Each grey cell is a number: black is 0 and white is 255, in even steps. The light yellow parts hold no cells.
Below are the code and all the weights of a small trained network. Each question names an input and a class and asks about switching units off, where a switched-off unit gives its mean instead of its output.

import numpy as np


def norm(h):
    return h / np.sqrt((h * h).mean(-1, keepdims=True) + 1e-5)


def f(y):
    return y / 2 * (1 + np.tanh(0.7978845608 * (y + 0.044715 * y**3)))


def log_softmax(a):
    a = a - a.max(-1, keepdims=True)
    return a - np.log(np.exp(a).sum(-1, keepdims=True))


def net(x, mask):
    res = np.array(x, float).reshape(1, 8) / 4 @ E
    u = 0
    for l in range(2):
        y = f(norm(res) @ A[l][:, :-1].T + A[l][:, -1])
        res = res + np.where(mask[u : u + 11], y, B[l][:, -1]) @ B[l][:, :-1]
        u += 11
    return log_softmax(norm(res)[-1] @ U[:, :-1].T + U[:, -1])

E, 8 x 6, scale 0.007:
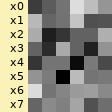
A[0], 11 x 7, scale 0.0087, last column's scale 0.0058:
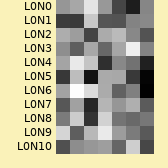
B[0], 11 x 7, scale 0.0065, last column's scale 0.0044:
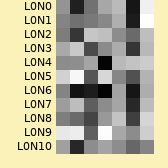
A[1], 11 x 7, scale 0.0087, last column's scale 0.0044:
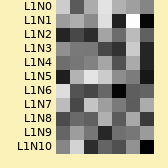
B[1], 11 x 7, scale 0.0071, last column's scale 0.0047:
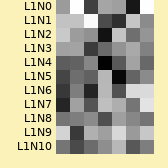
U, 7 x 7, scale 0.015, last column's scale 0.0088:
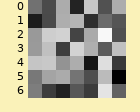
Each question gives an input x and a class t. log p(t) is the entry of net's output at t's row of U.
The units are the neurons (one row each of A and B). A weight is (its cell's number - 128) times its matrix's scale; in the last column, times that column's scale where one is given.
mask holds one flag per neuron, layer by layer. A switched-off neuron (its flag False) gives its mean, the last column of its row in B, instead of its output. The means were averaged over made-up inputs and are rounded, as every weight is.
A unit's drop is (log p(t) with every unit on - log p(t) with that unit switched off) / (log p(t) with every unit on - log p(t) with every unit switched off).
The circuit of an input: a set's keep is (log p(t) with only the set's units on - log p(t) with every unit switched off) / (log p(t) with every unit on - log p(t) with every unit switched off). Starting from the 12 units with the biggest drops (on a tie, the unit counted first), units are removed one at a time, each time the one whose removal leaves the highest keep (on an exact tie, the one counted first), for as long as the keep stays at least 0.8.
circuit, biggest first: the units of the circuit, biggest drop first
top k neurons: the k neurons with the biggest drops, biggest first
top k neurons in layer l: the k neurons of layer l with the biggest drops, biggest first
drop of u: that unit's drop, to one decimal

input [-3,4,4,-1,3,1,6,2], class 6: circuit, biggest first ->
L1N6; L0N1; L0N7
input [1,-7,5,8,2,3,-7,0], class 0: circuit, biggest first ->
L1N2
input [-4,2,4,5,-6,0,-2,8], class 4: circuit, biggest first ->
L1N1; L0N6
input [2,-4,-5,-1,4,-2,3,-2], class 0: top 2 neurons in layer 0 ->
L0N9; L0N5
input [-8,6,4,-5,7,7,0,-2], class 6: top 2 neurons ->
L1N6; L1N0
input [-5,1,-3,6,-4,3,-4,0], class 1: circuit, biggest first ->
L0N9; L1N0
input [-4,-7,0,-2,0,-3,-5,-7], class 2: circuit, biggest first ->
L0N0; L0N6
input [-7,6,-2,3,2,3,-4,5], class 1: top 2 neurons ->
L0N0; L1N0
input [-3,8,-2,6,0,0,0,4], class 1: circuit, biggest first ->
L0N5; L0N3
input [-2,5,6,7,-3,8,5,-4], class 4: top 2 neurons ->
L1N1; L0N0
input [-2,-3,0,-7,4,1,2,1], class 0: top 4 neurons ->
L0N4; L0N9; L1N0; L1N6
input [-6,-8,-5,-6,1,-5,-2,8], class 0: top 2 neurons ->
L0N6; L0N0
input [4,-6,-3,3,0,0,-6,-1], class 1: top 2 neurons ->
L1N5; L0N6
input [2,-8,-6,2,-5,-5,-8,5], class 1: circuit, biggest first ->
L1N5
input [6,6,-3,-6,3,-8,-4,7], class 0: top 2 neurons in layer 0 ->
L0N0; L0N6
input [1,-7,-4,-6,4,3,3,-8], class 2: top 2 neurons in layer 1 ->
L1N0; L1N7
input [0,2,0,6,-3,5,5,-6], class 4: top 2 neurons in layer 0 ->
L0N0; L0N1
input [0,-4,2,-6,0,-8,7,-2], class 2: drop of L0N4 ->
0.2
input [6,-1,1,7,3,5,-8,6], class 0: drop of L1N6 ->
0.1
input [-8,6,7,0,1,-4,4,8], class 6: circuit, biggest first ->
L1N6
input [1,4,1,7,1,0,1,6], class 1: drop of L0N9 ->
0.2
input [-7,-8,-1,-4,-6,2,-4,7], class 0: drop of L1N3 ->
0.0
